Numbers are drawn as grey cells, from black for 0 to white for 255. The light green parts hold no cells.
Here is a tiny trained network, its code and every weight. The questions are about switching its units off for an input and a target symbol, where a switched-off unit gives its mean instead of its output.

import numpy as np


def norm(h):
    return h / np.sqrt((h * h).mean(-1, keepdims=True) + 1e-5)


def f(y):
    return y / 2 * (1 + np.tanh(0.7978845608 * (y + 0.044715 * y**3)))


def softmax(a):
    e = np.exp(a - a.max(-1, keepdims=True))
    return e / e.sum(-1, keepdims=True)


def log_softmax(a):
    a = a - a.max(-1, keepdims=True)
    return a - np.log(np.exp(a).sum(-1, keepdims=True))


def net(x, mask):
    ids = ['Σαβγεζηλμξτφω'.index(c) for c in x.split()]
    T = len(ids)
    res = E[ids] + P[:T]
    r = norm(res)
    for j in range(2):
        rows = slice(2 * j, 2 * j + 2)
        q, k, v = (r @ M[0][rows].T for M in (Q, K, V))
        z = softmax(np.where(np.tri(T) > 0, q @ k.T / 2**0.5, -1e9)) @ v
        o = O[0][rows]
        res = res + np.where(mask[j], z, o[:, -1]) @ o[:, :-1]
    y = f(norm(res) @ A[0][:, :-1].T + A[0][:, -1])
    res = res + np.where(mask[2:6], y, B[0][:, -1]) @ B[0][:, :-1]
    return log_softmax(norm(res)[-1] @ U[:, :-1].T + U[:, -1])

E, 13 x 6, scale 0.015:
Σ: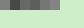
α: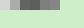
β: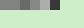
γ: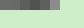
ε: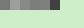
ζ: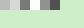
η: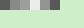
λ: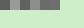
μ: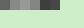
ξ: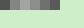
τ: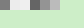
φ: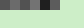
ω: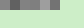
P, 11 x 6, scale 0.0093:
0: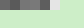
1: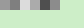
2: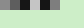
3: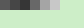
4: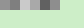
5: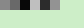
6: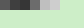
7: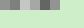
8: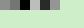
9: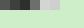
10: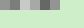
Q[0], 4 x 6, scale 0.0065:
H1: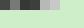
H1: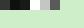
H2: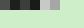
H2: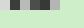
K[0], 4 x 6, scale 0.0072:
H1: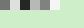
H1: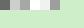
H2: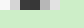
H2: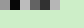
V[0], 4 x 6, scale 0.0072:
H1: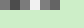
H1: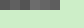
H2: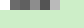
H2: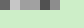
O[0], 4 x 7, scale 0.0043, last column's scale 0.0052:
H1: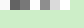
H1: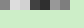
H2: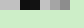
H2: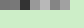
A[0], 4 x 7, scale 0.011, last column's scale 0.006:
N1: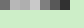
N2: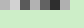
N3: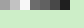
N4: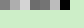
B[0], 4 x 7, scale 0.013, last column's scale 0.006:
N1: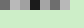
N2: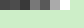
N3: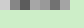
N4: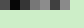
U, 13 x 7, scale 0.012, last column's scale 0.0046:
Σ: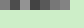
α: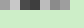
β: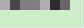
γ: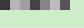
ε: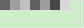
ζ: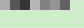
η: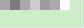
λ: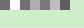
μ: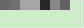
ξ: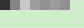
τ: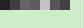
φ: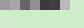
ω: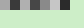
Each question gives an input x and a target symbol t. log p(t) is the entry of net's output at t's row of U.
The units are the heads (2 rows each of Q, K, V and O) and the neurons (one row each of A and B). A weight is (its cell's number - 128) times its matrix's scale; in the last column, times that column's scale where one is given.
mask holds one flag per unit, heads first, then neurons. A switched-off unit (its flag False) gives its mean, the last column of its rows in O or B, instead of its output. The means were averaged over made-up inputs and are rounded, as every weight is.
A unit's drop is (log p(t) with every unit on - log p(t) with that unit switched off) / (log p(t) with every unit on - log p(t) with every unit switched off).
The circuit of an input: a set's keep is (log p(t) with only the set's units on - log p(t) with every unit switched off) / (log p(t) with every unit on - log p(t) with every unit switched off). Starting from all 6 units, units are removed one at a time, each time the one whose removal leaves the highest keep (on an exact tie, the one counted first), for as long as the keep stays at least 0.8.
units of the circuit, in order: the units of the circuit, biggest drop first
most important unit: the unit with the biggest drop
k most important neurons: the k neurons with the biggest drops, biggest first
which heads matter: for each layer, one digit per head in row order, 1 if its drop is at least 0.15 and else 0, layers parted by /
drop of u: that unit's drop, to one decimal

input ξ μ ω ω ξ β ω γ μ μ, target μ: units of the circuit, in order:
[N1 H2 N2 H1]
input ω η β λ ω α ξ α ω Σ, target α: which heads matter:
01
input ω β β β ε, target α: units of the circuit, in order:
[N1 N3]
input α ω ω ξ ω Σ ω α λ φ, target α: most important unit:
H2
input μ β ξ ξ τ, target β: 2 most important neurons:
[N4 N3]
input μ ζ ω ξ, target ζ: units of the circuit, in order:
[N1 H1]
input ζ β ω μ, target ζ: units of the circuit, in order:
[H1 N2]
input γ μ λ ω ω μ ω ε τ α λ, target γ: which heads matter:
00
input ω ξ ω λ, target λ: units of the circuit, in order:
[N2 H1 N4 N1]
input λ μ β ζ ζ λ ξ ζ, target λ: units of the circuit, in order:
[N1 N2 N4 H2]
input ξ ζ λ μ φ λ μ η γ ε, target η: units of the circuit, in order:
[N2 H2 N1]
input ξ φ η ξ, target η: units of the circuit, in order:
[H1 N2]
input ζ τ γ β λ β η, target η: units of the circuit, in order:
[N2 N4]
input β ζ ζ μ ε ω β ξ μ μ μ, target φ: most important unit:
N3
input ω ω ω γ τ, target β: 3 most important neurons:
[N4 N3 N2]
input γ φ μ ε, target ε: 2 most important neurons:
[N2 N1]
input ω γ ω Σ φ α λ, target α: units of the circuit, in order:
[H2 N2]
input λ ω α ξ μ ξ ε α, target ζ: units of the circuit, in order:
[N2 N1]
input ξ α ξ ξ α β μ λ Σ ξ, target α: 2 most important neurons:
[N2 N4]
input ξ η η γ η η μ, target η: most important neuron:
[N2]
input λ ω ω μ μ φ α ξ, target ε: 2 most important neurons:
[N1 N3]
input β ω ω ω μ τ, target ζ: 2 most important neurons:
[N4 N3]
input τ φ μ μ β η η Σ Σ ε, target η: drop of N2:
0.4
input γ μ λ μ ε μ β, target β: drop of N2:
1.3
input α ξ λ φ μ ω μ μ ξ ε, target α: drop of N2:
0.2
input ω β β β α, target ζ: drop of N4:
0.1
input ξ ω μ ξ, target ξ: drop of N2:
0.4
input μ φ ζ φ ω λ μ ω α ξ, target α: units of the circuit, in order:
[H2]
